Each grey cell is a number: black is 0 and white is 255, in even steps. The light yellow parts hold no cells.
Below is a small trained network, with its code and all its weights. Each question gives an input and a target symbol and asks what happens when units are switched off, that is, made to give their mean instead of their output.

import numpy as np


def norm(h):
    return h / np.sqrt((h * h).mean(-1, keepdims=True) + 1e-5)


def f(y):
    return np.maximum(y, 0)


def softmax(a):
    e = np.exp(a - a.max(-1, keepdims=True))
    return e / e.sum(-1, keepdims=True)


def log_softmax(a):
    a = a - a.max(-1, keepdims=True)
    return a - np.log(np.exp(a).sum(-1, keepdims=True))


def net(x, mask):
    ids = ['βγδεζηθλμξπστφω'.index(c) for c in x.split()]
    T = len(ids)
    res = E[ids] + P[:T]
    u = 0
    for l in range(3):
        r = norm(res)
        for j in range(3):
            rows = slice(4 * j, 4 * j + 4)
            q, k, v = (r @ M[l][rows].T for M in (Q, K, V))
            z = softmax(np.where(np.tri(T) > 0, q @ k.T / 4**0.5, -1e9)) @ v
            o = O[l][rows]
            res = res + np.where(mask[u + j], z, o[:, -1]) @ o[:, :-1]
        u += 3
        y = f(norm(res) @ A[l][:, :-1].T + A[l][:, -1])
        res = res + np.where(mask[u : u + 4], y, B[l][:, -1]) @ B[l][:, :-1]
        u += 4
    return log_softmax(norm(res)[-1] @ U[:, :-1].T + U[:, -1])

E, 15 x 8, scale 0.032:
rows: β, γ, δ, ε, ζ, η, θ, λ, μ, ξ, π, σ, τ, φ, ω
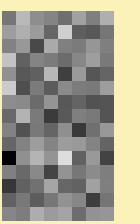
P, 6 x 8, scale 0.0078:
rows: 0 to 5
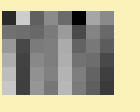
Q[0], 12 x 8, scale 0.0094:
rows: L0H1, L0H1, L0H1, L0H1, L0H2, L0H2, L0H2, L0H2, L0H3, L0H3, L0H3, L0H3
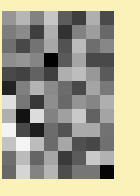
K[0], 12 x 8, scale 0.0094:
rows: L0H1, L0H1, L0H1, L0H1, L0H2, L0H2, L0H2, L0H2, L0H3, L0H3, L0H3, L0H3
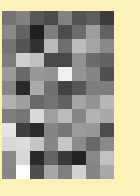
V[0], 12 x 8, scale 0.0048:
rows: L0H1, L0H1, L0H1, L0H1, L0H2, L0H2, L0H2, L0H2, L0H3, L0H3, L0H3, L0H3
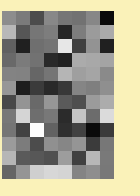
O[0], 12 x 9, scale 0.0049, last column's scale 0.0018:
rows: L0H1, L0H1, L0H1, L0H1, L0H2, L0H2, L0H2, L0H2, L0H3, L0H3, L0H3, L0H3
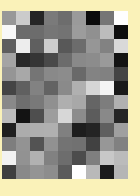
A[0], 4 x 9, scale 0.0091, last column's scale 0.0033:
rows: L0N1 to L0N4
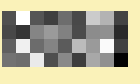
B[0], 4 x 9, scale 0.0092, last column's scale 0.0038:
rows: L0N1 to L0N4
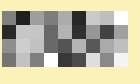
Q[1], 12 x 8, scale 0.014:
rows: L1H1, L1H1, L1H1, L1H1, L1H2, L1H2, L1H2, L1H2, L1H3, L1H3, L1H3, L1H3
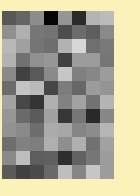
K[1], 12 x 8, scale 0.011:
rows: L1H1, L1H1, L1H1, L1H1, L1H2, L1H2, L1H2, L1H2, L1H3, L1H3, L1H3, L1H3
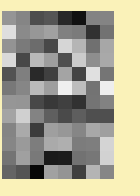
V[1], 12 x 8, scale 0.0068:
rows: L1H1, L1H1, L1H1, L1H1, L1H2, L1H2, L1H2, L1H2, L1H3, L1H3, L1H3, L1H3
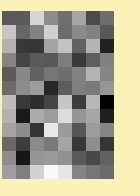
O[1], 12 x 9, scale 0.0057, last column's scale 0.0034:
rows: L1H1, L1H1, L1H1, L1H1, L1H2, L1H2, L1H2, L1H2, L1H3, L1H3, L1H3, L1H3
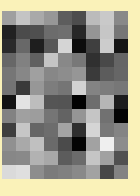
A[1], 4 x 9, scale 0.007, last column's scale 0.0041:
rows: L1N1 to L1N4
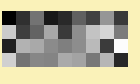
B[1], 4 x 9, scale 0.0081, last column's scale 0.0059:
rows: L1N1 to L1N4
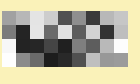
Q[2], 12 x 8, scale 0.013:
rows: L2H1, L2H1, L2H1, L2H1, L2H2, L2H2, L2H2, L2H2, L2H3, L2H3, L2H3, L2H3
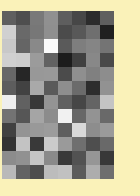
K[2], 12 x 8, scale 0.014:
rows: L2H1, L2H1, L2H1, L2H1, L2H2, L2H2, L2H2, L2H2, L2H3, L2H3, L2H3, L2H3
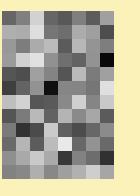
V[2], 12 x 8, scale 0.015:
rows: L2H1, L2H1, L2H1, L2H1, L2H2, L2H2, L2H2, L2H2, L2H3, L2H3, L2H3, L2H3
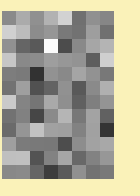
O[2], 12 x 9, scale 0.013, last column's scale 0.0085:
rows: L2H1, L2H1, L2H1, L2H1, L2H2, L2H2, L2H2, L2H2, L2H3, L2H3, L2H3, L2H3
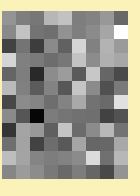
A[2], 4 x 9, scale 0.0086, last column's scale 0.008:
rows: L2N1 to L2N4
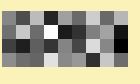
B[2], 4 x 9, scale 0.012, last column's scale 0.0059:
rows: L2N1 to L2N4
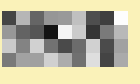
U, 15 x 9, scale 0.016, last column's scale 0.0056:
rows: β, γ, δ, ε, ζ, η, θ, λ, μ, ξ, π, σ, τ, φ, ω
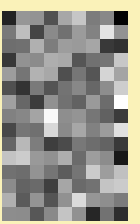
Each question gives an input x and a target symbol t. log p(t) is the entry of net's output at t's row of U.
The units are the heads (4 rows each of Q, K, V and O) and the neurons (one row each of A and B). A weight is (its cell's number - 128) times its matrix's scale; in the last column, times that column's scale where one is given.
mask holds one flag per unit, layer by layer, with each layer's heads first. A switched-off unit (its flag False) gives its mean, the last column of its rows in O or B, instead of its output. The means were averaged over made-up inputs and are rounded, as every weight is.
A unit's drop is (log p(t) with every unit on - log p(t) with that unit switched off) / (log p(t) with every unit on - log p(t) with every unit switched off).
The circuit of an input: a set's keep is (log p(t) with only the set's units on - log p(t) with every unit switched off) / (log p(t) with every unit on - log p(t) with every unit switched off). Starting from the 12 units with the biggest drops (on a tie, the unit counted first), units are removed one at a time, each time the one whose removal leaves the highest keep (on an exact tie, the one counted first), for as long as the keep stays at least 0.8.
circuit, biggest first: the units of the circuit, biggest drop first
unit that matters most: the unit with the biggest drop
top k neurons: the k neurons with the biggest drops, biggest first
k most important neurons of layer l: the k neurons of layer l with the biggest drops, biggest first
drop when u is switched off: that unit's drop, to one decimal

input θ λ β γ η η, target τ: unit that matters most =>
L0N3
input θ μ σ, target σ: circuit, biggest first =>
[L0H2; L0N4]
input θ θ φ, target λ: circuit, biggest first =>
[L2N4; L2H3]
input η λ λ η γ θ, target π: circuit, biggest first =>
[L0N1; L2H1]
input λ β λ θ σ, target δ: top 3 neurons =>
[L0N3; L0N4; L2N1]
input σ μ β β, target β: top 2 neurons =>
[L0N3; L1N2]
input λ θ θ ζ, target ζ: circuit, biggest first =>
[L2H2; L1H1]
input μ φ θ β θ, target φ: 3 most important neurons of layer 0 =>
[L0N1; L0N4; L0N3]
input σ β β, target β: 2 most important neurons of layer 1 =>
[L1N2; L1N3]
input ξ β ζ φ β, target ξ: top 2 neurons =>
[L1N3; L0N4]
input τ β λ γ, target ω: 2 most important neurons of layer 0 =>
[L0N3; L0N1]
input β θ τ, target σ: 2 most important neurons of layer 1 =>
[L1N3; L1N4]
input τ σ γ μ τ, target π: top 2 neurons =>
[L1N3; L0N2]
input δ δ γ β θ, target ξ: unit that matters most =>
L1H1
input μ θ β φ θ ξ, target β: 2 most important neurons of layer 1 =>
[L1N3; L1N1]
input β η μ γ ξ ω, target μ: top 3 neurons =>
[L0N3; L0N4; L1N3]
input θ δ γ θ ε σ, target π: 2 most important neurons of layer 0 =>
[L0N1; L0N4]
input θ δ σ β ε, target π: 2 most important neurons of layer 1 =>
[L1N3; L1N2]
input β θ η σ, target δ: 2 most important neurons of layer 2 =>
[L2N1; L2N3]
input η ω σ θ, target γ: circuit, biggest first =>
[L2H1]
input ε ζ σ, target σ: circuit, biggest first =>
[L0H2; L0N4]
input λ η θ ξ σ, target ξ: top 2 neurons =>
[L1N3; L0N1]
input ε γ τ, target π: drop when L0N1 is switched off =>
0.0
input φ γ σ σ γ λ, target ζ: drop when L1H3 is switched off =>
0.2
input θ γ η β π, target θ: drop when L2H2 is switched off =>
0.7
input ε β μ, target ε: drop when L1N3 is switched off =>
0.3
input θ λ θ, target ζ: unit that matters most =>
L2H2
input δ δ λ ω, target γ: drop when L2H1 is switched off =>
0.2
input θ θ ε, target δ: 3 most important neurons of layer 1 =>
[L1N2; L1N3; L1N1]
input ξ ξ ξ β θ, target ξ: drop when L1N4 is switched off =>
0.0
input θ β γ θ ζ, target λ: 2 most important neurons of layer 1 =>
[L1N3; L1N1]
